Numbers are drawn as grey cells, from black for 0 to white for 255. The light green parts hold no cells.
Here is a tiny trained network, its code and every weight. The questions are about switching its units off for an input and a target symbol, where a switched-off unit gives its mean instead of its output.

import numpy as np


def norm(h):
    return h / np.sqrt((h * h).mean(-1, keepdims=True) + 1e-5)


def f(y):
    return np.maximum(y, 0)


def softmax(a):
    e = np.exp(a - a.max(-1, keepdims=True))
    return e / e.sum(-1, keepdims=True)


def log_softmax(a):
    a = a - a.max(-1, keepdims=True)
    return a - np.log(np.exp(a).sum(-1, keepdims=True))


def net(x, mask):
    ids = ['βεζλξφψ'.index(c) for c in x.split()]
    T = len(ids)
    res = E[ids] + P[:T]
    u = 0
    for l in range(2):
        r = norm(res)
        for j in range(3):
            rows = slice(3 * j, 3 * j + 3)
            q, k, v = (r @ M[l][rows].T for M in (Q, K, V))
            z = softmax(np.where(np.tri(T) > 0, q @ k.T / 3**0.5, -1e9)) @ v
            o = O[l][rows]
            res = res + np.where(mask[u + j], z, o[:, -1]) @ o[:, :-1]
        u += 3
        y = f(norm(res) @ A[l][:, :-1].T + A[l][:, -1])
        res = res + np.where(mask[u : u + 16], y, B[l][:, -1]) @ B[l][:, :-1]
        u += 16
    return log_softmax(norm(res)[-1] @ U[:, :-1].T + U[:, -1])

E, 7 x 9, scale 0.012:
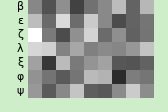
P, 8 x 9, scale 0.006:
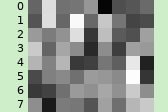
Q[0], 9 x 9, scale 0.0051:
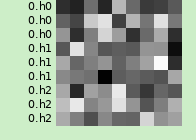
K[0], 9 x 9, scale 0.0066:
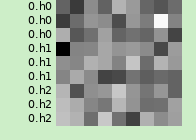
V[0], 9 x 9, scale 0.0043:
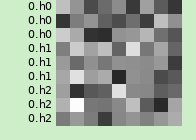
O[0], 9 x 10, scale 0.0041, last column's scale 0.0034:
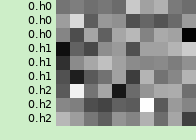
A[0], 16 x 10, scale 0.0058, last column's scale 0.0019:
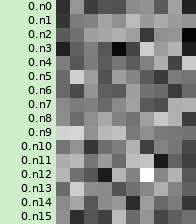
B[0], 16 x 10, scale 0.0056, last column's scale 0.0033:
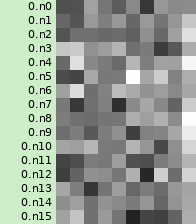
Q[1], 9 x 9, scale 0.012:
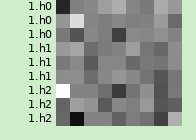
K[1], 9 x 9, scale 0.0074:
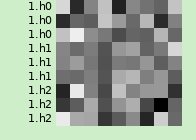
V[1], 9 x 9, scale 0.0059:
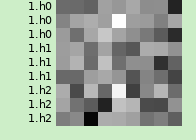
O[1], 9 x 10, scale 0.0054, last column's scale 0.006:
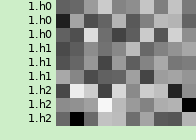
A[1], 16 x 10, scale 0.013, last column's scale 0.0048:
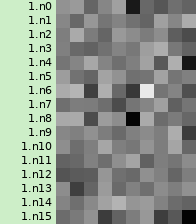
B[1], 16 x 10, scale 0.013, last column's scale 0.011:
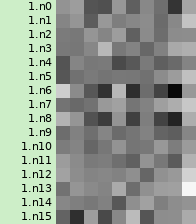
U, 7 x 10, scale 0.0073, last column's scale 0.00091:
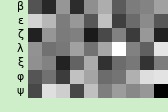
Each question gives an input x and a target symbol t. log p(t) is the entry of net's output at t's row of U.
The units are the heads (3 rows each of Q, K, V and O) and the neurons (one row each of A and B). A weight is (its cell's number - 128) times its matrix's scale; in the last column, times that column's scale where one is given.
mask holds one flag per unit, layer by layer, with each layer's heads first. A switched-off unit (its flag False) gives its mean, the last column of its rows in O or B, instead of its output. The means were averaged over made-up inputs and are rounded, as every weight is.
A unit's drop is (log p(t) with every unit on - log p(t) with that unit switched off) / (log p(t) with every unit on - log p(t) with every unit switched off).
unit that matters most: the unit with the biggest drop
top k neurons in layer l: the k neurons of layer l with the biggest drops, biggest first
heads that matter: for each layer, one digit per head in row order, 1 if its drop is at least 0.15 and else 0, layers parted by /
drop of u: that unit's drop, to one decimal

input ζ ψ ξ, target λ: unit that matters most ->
1.h2
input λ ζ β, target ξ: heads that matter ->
000 / 101
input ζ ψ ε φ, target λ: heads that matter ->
100 / 001
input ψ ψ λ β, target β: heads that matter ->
000 / 000
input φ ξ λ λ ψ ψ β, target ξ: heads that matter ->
000 / 100
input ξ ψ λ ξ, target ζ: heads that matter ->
000 / 101
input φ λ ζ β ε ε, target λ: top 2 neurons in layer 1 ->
[1.n14; 1.n13]
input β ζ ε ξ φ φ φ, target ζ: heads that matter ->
000 / 001
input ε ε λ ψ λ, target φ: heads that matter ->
111 / 000
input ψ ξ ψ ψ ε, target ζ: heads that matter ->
000 / 100
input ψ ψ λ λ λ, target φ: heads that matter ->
000 / 000
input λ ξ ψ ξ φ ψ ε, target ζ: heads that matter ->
000 / 001
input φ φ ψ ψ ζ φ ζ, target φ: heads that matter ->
101 / 000
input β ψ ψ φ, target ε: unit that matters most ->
1.h2
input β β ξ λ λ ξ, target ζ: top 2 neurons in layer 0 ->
[0.n6; 0.n12]
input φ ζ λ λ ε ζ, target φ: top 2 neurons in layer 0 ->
[0.n12; 0.n4]
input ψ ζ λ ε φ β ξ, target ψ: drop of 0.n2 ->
0.0
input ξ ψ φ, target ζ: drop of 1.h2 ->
0.2
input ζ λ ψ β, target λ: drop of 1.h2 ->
1.2
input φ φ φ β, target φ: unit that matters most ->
0.n12
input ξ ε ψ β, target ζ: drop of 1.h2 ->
0.3
